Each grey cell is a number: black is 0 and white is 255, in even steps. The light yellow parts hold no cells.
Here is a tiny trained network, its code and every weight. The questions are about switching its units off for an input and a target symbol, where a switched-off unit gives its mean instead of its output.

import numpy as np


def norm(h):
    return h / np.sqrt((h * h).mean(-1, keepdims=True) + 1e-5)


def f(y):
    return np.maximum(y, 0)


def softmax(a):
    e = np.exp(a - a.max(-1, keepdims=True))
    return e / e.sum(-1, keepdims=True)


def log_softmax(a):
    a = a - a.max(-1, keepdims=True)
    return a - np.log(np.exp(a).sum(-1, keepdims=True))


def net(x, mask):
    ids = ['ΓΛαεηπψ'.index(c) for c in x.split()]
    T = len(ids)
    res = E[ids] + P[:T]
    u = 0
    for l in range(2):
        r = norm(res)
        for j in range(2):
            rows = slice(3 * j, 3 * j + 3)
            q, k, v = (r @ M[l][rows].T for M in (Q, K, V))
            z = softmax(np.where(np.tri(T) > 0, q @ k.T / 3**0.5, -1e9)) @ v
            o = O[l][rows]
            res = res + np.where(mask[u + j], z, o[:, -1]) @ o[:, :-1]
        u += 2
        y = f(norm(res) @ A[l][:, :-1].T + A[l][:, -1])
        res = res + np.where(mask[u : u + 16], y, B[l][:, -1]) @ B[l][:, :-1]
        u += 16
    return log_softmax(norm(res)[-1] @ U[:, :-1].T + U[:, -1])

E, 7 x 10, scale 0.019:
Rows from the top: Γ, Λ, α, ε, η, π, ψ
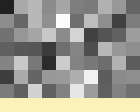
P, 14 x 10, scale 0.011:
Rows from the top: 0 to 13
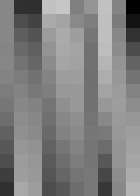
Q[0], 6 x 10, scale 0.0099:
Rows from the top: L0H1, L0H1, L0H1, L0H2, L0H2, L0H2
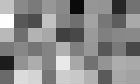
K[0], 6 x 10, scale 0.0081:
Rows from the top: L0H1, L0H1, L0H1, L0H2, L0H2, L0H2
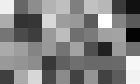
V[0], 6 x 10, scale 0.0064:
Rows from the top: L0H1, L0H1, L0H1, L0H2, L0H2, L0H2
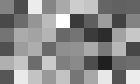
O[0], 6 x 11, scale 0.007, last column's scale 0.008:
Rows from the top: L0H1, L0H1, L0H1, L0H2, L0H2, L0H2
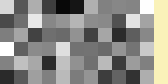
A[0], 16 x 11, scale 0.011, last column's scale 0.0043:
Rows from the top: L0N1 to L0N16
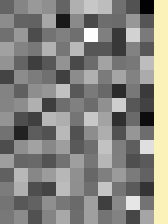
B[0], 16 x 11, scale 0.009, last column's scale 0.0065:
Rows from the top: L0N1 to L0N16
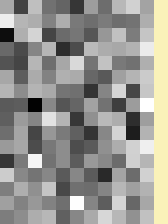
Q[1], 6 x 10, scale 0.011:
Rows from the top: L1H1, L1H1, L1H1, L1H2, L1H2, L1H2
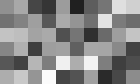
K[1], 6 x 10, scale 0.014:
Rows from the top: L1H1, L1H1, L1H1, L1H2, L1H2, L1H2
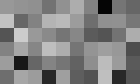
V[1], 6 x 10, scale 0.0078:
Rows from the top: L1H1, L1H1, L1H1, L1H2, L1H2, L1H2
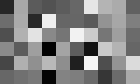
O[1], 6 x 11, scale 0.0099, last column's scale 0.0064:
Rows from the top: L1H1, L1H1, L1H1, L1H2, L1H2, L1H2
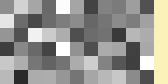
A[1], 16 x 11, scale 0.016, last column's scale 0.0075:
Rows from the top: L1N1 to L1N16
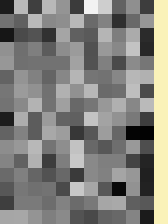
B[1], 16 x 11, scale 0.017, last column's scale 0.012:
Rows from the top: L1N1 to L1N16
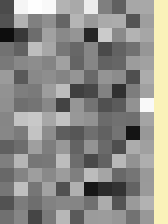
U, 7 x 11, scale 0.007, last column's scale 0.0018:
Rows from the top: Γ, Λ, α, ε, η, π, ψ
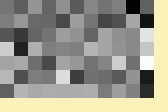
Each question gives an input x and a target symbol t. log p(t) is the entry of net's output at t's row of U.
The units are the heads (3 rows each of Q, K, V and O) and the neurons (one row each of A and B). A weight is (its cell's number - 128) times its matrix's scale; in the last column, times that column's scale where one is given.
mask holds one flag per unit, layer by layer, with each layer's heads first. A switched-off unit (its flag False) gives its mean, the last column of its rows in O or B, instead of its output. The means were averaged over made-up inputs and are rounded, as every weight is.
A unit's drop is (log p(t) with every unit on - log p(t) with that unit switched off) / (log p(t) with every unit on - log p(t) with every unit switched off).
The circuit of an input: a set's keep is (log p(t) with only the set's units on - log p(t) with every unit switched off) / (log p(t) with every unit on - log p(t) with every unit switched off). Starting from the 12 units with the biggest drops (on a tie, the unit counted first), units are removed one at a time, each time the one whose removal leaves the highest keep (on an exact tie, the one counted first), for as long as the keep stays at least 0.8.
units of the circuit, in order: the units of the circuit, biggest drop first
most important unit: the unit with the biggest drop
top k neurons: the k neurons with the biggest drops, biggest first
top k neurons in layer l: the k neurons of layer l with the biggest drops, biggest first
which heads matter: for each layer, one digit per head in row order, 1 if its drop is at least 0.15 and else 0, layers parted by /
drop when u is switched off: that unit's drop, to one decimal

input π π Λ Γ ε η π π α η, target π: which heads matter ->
00 / 10
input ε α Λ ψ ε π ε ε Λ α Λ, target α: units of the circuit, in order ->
L1H2, L1N3
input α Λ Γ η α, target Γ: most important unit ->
L1H2
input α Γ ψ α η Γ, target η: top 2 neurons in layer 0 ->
L0N4, L0N13
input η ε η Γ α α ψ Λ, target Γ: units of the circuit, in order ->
L0N10, L1N10
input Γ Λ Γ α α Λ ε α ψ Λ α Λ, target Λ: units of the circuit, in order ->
L1N8, L0N3
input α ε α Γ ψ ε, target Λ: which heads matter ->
11 / 11
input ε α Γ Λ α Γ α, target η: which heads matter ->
00 / 11
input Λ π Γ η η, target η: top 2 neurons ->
L0N13, L0N9
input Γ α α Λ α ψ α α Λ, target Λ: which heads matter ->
10 / 00
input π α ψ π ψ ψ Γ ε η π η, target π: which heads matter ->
10 / 10
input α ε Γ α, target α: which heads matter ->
01 / 01
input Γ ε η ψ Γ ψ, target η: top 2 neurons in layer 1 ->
L1N12, L1N8
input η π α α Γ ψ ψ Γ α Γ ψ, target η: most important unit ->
L0H1
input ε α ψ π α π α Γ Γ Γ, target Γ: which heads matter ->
01 / 11
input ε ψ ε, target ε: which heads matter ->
11 / 01
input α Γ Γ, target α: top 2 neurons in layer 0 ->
L0N11, L0N4
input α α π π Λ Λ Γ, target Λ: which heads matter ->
11 / 00
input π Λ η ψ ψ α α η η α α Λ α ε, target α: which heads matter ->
10 / 00
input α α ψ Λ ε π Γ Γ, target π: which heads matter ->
00 / 10
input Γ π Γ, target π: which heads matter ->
10 / 10
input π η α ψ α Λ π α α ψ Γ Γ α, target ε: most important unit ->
L0N4
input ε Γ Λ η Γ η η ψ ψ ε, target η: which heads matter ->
11 / 01
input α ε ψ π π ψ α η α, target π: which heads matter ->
10 / 10
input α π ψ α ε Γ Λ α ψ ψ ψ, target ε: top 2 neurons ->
L0N8, L0N3
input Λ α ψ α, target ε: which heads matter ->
00 / 00
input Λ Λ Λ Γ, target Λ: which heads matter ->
11 / 01
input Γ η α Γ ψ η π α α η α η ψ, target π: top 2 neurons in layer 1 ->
L1N7, L1N1
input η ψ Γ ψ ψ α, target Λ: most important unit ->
L0H2
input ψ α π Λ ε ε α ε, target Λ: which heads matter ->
01 / 11
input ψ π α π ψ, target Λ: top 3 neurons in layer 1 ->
L1N14, L1N1, L1N9
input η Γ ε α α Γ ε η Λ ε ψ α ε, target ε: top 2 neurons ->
L0N6, L0N8
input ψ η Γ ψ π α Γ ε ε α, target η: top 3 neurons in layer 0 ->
L0N4, L0N11, L0N8
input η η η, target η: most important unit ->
L0H1
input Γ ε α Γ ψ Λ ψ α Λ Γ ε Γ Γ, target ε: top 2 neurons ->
L0N4, L0N6
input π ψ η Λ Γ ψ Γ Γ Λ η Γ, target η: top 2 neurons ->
L0N13, L0N11
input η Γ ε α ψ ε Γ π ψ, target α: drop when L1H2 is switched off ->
1.1
